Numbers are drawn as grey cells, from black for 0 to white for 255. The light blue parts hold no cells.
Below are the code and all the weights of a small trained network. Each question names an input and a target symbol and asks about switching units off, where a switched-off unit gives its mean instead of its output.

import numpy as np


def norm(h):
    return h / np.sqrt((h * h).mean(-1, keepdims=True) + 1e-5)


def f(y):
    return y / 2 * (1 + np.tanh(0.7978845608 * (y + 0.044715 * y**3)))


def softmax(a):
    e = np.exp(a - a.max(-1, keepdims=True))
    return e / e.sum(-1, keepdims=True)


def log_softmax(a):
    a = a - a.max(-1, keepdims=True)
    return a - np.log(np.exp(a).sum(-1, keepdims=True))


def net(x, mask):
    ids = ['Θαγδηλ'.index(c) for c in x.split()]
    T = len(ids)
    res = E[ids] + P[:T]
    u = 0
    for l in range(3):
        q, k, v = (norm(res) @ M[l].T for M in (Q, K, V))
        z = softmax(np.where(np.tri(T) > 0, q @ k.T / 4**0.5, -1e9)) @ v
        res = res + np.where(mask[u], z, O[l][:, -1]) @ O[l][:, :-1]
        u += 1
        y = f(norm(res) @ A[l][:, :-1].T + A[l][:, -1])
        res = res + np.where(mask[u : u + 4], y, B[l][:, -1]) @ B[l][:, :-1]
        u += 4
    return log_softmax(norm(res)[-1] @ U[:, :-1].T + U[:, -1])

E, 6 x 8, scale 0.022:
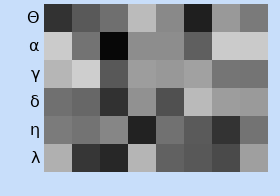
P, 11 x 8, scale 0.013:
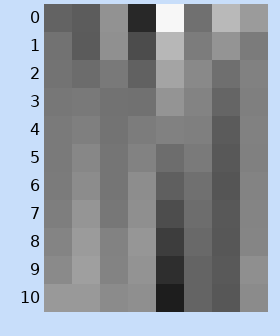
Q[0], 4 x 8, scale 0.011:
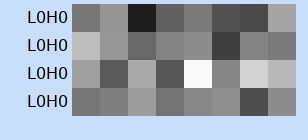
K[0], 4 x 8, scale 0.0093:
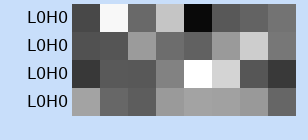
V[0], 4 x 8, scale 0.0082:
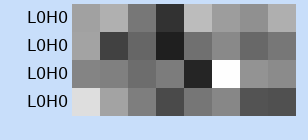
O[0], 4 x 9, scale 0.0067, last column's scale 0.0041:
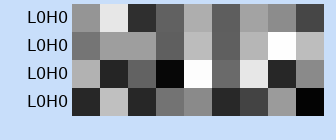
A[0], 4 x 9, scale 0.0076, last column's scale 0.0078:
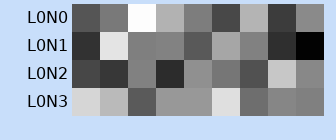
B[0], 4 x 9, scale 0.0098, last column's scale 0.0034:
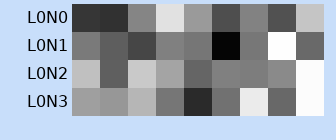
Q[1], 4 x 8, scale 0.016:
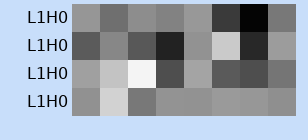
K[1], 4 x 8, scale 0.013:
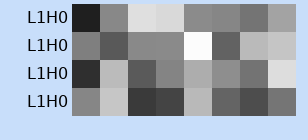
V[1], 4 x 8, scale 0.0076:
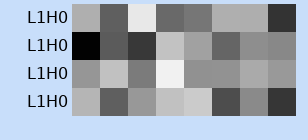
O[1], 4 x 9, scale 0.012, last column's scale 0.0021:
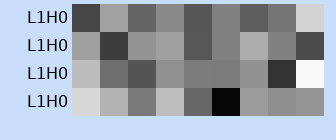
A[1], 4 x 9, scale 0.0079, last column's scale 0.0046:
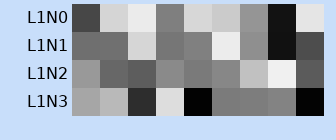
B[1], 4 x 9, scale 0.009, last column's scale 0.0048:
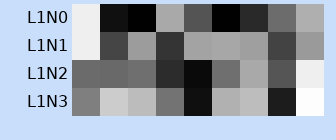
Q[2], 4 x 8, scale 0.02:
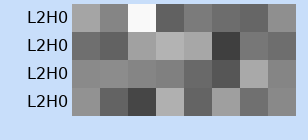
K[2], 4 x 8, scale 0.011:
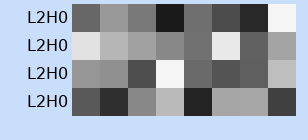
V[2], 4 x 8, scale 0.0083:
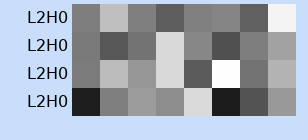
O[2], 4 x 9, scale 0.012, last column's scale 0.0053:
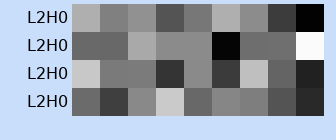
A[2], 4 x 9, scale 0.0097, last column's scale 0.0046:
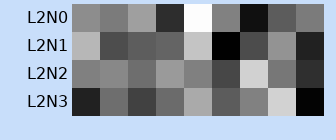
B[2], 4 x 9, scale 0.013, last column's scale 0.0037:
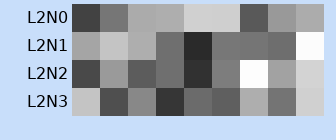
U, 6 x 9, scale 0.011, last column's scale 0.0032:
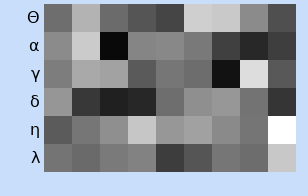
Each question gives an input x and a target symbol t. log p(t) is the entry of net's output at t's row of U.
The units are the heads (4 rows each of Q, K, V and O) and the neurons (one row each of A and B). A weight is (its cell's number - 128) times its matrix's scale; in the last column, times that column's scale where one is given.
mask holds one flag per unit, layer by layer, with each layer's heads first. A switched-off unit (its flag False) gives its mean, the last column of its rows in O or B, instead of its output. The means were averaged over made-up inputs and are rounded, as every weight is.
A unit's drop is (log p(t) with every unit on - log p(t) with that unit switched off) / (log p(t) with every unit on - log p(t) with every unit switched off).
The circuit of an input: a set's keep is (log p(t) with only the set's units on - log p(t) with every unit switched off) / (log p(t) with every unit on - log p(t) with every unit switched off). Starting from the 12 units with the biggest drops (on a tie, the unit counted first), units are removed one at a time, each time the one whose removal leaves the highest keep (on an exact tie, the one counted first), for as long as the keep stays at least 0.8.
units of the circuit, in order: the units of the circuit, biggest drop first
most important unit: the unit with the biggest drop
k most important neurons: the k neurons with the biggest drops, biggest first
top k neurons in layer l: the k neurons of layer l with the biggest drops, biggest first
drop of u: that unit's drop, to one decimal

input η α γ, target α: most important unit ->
L1H0
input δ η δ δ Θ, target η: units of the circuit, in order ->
(L0N0; L1N2)
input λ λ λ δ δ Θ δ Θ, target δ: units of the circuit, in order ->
(L2H0; L1H0; L1N3)
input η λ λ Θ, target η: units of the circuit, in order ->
(L1N2; L0N0)
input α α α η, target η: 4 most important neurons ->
(L2N0; L1N3; L1N2; L0N3)
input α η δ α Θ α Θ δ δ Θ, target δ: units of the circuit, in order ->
(L2H0; L1H0; L0N3)
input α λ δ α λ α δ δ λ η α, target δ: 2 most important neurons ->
(L2N3; L0N0)
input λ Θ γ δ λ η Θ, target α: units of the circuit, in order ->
(L1H0; L0N3; L2H0)
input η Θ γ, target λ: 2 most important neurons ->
(L1N0; L0N3)
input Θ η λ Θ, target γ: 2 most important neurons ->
(L0N2; L1N3)
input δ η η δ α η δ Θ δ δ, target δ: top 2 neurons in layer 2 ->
(L2N3; L2N1)
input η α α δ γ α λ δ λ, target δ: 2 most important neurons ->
(L0N3; L0N1)
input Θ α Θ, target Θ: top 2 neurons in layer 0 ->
(L0N0; L0N2)
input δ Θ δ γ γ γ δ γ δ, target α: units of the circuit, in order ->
(L1H0)
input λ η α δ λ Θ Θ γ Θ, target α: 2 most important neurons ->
(L0N0; L0N3)
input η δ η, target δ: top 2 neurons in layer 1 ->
(L1N1; L1N0)
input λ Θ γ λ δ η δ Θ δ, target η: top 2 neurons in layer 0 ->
(L0N3; L0N0)
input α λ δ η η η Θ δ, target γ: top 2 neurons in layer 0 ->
(L0N2; L0N0)
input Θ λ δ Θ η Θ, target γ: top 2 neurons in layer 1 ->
(L1N2; L1N1)
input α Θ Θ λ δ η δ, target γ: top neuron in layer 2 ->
(L2N2)
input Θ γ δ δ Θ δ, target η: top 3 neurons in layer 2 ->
(L2N3; L2N1; L2N2)
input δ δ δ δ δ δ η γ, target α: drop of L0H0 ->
0.5
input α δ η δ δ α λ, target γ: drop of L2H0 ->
0.3
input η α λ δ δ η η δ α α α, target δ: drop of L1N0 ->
0.2
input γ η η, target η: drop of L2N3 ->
0.0
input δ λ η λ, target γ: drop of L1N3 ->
0.0
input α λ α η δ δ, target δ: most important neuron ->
(L1N3)
